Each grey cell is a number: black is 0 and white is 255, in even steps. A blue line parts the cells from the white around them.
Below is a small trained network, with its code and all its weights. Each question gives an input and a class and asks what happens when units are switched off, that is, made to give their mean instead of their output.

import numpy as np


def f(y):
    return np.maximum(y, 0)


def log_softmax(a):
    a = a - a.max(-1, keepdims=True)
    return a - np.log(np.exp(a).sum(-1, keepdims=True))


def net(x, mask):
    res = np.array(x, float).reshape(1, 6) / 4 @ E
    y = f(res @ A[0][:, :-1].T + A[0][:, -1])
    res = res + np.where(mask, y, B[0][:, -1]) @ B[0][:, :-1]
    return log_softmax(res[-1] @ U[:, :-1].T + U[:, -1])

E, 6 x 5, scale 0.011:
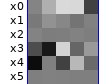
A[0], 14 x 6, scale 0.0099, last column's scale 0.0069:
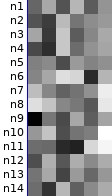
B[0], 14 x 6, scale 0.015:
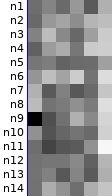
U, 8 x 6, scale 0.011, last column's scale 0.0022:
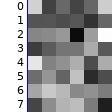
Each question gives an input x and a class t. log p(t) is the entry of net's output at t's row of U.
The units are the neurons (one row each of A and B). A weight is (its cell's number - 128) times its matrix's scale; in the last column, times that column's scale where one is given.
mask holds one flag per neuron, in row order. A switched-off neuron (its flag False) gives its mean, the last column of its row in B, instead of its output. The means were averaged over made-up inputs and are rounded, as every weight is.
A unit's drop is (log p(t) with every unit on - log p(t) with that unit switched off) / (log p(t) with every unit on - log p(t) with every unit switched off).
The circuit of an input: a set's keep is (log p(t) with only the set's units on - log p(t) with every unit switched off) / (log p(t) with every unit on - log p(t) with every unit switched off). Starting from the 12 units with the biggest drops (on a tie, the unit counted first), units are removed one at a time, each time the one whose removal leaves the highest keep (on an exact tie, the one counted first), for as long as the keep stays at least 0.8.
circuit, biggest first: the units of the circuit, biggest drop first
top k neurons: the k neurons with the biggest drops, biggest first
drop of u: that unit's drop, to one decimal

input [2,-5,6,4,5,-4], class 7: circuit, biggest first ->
(n11)
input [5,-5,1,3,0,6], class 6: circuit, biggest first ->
(n9, n11)
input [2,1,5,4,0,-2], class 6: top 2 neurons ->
(n9, n11)
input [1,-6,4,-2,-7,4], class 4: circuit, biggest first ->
(n11, n8)
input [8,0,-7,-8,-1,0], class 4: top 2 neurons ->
(n8, n9)
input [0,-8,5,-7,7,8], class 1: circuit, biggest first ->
(n6, n10)
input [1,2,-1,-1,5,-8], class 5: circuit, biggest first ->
(n11, n4)
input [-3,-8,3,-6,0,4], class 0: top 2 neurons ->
(n9, n7)
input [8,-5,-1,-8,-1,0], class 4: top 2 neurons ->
(n8, n9)
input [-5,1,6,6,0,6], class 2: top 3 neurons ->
(n9, n3, n14)
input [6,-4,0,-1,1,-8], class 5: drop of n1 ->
0.1
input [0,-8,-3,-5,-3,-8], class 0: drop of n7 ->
0.1
